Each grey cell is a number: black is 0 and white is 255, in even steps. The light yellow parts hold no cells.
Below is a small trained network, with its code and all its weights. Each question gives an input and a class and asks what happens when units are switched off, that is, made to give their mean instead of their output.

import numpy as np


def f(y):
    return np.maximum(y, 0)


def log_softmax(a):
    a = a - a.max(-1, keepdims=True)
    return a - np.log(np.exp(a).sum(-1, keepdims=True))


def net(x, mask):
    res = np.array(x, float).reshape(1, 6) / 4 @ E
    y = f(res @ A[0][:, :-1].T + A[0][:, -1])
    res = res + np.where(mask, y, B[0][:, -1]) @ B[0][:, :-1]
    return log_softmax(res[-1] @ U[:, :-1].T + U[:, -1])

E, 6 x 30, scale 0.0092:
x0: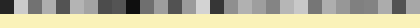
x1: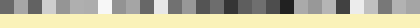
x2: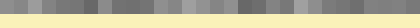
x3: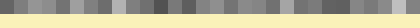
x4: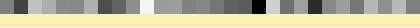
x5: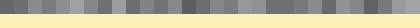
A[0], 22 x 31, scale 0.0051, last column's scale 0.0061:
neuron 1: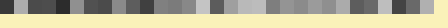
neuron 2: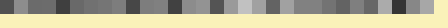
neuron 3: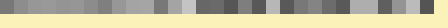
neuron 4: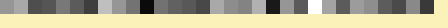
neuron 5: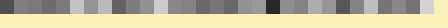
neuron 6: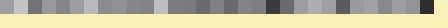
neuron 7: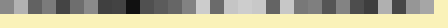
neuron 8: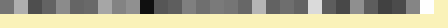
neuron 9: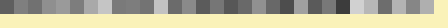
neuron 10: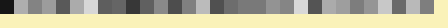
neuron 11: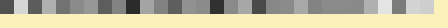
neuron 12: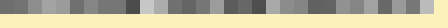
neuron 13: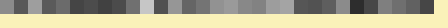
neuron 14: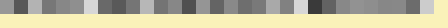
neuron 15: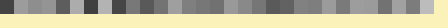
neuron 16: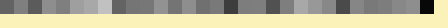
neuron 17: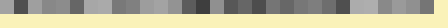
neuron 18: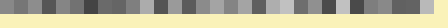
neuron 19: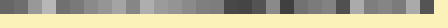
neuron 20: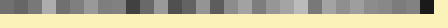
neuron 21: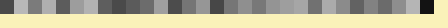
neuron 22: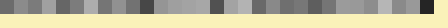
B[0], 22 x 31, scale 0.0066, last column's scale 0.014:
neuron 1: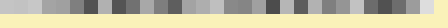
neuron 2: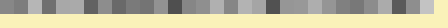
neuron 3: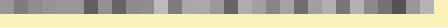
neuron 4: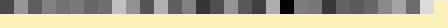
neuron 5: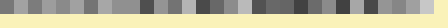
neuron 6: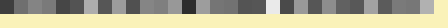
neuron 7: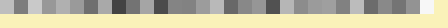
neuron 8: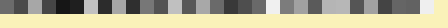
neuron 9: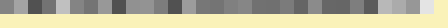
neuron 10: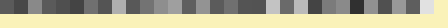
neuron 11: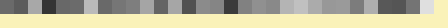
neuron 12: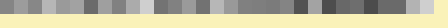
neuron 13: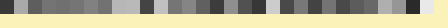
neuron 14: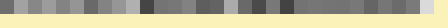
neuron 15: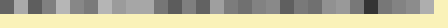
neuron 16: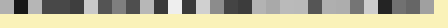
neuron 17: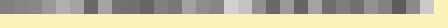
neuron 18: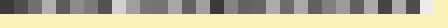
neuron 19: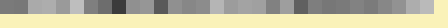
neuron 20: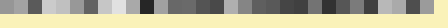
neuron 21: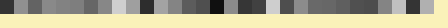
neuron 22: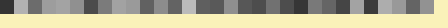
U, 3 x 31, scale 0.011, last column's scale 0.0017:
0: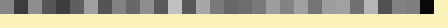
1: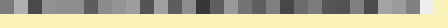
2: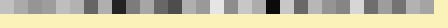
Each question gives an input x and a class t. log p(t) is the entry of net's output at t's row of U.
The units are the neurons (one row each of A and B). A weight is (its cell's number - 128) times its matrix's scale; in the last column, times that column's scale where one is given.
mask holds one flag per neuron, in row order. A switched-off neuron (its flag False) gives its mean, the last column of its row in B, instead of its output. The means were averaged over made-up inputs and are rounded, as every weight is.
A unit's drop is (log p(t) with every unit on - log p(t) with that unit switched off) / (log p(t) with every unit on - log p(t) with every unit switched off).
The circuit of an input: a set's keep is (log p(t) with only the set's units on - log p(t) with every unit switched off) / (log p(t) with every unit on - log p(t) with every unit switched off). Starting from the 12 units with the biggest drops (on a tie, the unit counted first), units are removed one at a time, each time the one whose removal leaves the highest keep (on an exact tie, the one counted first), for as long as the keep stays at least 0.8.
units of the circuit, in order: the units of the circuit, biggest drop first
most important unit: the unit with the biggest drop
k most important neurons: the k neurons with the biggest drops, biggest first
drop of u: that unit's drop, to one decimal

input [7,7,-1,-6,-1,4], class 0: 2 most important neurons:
neuron 16; neuron 11
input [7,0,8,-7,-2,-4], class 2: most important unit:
neuron 1
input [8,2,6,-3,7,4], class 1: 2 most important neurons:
neuron 20; neuron 8
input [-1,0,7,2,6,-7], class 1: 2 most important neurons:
neuron 7; neuron 1
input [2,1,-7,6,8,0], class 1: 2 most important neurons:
neuron 8; neuron 14
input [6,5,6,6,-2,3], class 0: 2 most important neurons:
neuron 11; neuron 16
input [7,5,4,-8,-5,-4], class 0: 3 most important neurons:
neuron 16; neuron 11; neuron 8
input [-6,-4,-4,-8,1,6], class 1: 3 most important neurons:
neuron 8; neuron 11; neuron 13
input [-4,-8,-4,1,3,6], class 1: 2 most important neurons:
neuron 13; neuron 8
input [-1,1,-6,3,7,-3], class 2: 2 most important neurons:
neuron 13; neuron 4
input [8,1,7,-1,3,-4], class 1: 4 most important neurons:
neuron 20; neuron 8; neuron 21; neuron 22
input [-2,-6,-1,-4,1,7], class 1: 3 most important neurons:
neuron 8; neuron 13; neuron 11
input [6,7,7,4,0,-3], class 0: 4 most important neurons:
neuron 16; neuron 11; neuron 10; neuron 6
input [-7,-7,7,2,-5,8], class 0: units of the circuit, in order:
neuron 8
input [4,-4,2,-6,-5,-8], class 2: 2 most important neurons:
neuron 1; neuron 7
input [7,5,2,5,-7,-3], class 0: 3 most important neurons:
neuron 8; neuron 16; neuron 11
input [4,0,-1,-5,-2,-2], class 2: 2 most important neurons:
neuron 1; neuron 18
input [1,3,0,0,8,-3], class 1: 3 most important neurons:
neuron 7; neuron 1; neuron 14
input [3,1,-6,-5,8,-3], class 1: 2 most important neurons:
neuron 8; neuron 14
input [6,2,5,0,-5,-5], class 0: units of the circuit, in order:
neuron 8
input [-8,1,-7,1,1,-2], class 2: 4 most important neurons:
neuron 13; neuron 4; neuron 10; neuron 21
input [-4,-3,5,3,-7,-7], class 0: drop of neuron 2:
0.0
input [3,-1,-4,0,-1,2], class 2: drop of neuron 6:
0.1
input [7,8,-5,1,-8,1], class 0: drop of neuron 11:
0.3
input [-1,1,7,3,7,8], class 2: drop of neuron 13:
0.2
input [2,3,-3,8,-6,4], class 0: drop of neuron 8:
1.1
